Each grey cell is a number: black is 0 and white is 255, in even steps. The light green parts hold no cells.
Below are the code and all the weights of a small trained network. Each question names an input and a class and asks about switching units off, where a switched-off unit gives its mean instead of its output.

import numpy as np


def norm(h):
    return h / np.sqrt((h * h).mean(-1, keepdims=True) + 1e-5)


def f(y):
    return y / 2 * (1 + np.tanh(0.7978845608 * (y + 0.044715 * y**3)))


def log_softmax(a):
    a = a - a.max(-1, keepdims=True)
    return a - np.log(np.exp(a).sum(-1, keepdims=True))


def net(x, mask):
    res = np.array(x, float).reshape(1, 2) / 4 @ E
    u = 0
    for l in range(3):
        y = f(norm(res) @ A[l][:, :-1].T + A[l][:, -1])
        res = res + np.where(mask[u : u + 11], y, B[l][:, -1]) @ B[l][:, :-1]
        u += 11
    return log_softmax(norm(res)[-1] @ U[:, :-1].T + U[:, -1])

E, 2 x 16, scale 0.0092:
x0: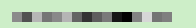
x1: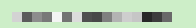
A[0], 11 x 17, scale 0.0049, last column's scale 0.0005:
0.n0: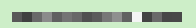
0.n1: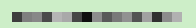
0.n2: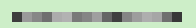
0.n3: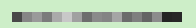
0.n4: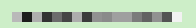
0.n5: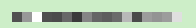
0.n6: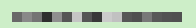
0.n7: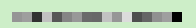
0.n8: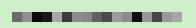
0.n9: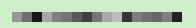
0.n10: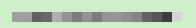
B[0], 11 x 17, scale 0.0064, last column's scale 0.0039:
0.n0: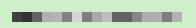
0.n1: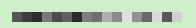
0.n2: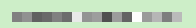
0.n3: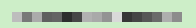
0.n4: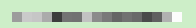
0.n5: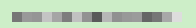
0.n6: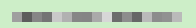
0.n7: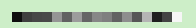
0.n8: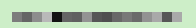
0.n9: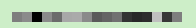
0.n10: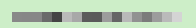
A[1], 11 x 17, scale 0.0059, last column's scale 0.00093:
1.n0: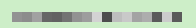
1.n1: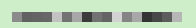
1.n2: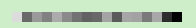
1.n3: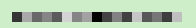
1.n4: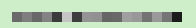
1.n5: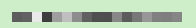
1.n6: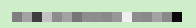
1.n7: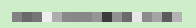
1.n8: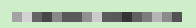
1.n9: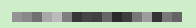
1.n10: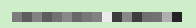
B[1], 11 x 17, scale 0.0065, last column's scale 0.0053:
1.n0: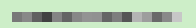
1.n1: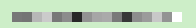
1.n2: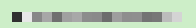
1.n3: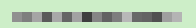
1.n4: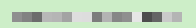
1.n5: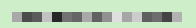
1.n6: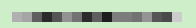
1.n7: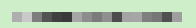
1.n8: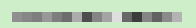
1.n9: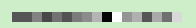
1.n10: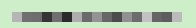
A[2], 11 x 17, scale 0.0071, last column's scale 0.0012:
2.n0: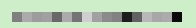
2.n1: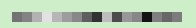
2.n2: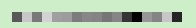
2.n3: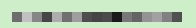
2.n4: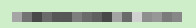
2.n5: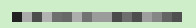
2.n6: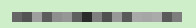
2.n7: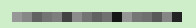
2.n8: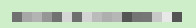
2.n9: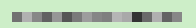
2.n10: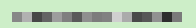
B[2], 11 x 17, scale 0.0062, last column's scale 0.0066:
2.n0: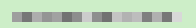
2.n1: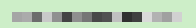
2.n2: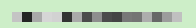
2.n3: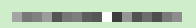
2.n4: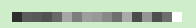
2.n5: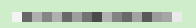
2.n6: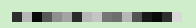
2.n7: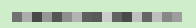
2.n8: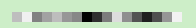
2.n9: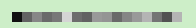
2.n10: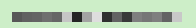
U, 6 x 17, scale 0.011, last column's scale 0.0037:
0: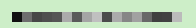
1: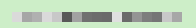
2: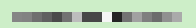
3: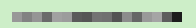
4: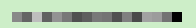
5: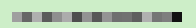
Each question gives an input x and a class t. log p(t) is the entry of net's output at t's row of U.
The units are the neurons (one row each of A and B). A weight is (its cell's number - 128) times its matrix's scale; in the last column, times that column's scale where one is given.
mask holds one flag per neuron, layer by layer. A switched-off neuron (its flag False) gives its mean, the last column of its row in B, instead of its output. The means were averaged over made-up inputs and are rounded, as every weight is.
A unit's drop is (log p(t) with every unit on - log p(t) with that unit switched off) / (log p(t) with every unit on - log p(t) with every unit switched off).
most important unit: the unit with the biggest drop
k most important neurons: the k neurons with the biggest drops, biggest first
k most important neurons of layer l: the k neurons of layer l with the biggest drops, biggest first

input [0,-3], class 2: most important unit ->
0.n5
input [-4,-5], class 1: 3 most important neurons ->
(0.n1, 1.n9, 2.n5)
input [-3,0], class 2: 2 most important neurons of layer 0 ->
(0.n7, 0.n1)
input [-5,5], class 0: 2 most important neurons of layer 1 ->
(1.n6, 1.n4)
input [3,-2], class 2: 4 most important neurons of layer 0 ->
(0.n2, 0.n1, 0.n5, 0.n7)
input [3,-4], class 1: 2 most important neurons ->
(1.n6, 0.n7)
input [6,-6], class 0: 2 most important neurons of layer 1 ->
(1.n9, 1.n2)
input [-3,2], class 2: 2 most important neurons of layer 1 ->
(1.n9, 1.n5)
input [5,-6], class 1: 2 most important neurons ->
(0.n7, 1.n6)
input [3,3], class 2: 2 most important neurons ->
(1.n10, 0.n1)
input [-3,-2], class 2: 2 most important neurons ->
(1.n9, 0.n7)
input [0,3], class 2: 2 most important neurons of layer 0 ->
(0.n4, 0.n10)
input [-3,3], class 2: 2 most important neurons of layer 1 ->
(1.n9, 1.n5)
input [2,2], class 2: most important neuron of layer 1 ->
(1.n10)
